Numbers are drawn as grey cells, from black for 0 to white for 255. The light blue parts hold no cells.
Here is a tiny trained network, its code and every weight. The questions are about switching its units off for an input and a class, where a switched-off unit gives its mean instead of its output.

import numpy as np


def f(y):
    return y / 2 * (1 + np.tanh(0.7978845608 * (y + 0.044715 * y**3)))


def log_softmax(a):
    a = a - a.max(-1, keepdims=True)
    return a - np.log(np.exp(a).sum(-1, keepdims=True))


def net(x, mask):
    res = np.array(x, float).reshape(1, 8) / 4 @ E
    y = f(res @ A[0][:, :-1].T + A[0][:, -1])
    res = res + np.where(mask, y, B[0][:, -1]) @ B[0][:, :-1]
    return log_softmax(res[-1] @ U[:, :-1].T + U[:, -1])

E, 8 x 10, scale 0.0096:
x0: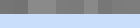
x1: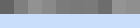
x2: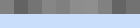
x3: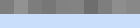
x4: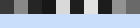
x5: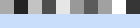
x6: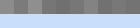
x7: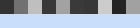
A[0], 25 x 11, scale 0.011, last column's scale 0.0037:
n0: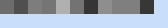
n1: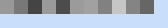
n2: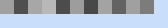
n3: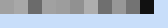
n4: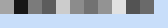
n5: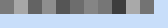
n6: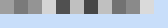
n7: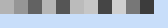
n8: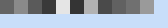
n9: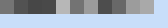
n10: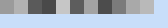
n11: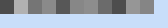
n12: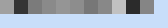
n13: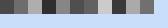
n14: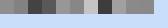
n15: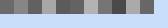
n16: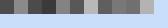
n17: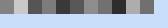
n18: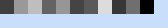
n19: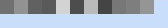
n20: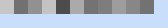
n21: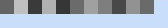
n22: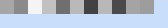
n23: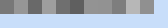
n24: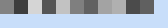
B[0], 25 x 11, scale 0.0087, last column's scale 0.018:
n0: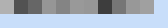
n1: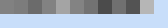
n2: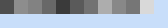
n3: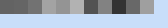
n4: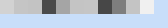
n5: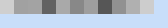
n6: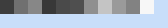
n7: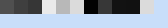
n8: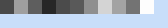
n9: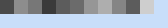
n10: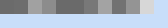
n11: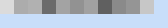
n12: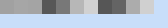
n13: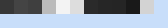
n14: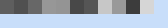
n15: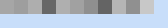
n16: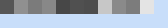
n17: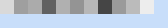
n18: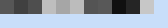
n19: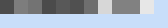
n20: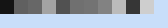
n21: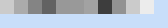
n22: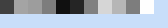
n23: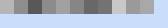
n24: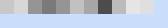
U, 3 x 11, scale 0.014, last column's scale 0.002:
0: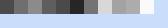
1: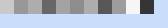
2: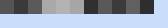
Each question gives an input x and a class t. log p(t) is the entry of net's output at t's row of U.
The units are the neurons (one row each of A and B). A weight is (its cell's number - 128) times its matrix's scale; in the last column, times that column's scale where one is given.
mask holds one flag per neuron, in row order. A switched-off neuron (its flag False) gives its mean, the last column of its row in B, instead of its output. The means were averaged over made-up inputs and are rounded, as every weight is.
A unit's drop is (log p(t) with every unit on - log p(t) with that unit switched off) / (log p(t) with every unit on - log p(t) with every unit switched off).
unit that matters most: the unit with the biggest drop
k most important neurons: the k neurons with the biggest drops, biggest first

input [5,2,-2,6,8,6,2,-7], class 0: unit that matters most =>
n8
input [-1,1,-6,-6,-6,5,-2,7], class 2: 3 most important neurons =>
n13; n18; n8
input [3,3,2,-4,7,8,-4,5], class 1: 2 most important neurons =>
n4; n24
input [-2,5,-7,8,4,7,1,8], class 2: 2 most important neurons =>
n13; n18
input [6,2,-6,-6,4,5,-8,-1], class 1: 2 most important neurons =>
n4; n22
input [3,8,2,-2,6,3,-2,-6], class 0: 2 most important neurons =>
n13; n8
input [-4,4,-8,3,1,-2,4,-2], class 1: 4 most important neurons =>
n13; n18; n22; n20
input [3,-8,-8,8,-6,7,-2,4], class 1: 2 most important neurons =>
n24; n4
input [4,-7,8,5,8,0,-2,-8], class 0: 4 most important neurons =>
n8; n19; n13; n16
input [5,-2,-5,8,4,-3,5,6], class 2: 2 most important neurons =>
n13; n18
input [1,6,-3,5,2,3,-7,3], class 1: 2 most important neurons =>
n7; n24
